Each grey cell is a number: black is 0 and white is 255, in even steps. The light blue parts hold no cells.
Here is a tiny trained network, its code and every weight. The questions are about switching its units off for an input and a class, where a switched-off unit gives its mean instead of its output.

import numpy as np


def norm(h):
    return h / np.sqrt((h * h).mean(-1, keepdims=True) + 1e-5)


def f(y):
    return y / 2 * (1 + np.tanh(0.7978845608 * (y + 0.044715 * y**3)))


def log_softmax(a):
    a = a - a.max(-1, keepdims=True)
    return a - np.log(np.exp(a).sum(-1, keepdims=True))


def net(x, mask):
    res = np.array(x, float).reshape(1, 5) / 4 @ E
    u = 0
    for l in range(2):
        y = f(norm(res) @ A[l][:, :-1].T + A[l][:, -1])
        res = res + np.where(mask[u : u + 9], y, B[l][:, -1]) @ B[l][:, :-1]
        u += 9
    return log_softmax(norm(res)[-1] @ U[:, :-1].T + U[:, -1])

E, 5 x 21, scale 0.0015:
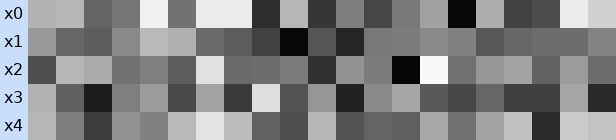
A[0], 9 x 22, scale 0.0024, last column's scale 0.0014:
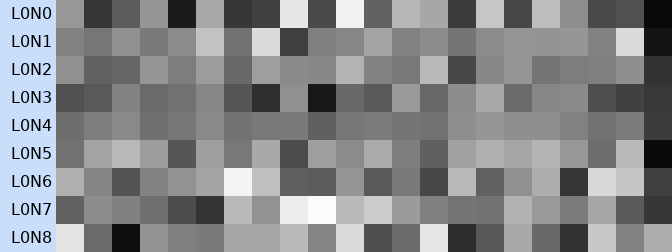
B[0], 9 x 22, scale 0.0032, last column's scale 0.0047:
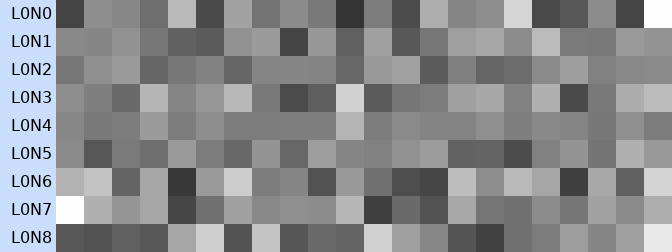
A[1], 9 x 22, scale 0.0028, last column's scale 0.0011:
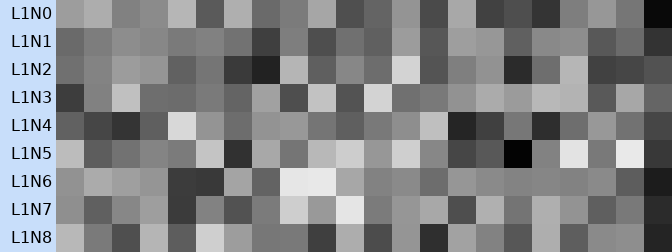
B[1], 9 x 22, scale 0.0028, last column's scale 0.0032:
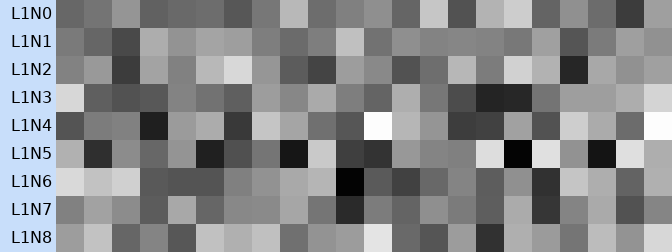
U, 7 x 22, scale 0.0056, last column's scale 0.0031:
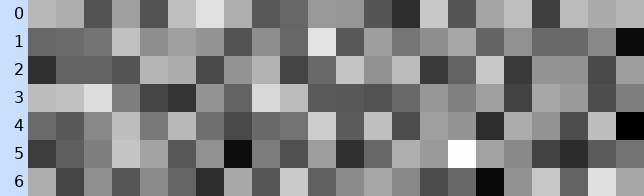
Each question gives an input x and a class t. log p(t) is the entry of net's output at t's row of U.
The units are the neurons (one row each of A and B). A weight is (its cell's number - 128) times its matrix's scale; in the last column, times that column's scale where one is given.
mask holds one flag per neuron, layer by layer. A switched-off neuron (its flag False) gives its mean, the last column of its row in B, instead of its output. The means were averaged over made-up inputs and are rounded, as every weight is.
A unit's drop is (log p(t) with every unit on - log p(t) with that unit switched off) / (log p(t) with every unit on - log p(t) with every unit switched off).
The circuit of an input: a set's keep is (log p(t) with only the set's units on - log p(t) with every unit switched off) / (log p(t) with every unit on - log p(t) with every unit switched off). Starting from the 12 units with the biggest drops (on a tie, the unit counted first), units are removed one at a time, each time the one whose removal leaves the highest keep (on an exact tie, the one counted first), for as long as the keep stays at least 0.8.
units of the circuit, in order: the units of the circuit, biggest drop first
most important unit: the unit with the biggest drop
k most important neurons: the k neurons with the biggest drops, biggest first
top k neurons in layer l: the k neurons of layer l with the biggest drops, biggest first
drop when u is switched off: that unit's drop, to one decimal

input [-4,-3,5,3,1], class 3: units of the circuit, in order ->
L1N6
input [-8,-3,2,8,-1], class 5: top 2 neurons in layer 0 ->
L0N0; L0N3
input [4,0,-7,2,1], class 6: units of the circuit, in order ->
L1N5; L0N0
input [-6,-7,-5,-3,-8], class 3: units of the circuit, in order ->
L0N8; L1N6
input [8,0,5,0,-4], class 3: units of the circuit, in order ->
L0N8; L1N0
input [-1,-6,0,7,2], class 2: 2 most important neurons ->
L0N8; L0N0
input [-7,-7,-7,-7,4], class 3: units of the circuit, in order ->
L0N8; L1N7
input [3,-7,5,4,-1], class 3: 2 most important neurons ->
L1N6; L0N3
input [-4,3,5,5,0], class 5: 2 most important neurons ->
L0N0; L0N6
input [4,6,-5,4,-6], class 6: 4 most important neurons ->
L0N0; L1N5; L0N6; L0N8
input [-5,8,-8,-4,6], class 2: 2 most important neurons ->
L0N0; L0N6
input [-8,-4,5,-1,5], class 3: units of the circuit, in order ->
L1N6; L0N8
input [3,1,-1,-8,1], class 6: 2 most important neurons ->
L0N5; L1N3
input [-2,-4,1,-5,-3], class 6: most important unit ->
L0N5
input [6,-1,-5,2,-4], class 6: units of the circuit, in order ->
L0N0; L1N5
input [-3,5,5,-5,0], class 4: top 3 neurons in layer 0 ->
L0N6; L0N5; L0N7
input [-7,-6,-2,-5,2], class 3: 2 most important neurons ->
L0N8; L0N0
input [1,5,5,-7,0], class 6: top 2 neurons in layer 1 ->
L1N3; L1N2
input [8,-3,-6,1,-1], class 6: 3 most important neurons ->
L0N0; L1N5; L0N8
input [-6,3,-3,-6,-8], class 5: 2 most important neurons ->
L0N8; L1N4
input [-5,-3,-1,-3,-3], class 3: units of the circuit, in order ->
L0N8
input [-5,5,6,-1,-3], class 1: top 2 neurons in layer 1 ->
L1N1; L1N6
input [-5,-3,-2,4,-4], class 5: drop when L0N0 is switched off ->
0.3
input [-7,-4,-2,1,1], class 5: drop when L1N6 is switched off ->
-0.1
